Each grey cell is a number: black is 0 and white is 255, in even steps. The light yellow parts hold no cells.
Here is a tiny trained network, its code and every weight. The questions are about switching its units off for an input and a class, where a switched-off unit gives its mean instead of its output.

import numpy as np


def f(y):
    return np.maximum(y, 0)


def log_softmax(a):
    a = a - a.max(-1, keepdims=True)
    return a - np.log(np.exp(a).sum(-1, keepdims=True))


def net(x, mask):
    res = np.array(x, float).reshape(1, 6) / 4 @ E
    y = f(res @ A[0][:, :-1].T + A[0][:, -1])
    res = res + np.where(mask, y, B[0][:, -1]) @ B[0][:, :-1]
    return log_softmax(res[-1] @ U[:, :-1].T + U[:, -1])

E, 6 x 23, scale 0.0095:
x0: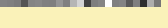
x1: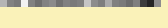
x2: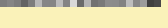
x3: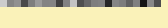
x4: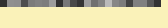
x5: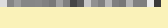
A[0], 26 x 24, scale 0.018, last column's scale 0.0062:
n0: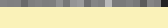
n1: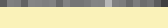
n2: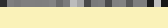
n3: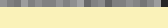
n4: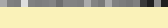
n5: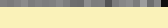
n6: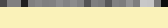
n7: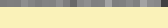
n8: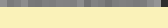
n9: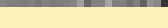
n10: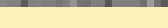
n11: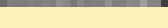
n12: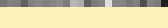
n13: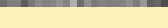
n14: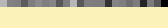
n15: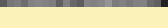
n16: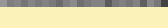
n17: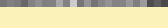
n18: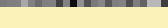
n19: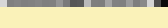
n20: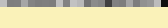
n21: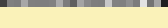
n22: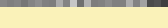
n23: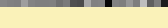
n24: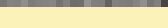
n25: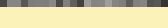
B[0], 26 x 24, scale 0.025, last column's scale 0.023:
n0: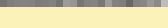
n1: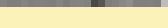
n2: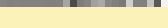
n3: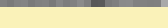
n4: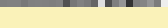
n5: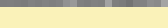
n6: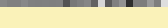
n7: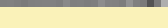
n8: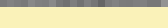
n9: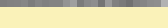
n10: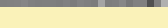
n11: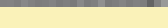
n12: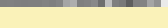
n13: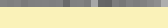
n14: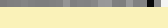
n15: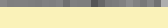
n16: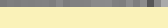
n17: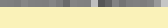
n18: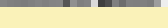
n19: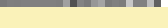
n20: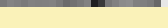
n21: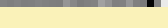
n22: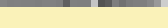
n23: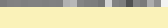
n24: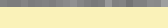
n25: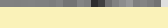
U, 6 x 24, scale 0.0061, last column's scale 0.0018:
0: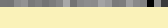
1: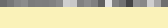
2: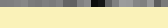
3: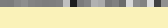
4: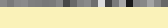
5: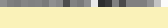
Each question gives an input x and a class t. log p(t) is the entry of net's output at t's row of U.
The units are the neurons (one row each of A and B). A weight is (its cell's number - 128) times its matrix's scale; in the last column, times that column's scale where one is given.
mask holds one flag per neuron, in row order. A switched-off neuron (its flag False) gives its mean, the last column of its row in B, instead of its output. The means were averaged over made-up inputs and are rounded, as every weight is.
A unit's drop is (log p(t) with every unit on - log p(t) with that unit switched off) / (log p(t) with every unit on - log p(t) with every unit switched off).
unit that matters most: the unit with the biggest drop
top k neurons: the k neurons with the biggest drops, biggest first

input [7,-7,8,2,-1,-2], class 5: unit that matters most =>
n17
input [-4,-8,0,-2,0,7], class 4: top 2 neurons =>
[n6 n2]
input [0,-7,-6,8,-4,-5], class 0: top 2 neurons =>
[n14 n4]
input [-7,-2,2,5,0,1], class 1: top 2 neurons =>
[n23 n21]
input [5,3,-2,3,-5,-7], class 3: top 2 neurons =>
[n2 n23]
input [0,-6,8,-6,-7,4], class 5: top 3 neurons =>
[n22 n17 n25]
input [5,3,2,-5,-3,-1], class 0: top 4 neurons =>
[n21 n23 n7 n5]
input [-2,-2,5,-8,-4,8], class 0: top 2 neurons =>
[n21 n2]
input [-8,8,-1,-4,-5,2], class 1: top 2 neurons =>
[n23 n6]
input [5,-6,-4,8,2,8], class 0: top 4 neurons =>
[n14 n2 n10 n16]
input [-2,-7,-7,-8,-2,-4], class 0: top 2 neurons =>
[n21 n4]
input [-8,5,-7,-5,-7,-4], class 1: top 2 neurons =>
[n23 n25]
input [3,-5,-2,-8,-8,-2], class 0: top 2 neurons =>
[n21 n25]
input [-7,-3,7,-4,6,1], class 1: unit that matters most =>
n23
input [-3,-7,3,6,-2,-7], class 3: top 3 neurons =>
[n2 n4 n21]
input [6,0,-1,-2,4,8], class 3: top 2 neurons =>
[n19 n23]
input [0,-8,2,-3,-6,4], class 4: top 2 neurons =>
[n6 n25]
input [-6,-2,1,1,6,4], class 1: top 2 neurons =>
[n23 n20]
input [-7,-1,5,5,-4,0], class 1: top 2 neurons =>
[n23 n21]
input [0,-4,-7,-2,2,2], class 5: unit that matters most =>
n18
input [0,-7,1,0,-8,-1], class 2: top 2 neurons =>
[n20 n4]
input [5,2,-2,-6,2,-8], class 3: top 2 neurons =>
[n2 n14]
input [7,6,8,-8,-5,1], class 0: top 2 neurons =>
[n21 n18]
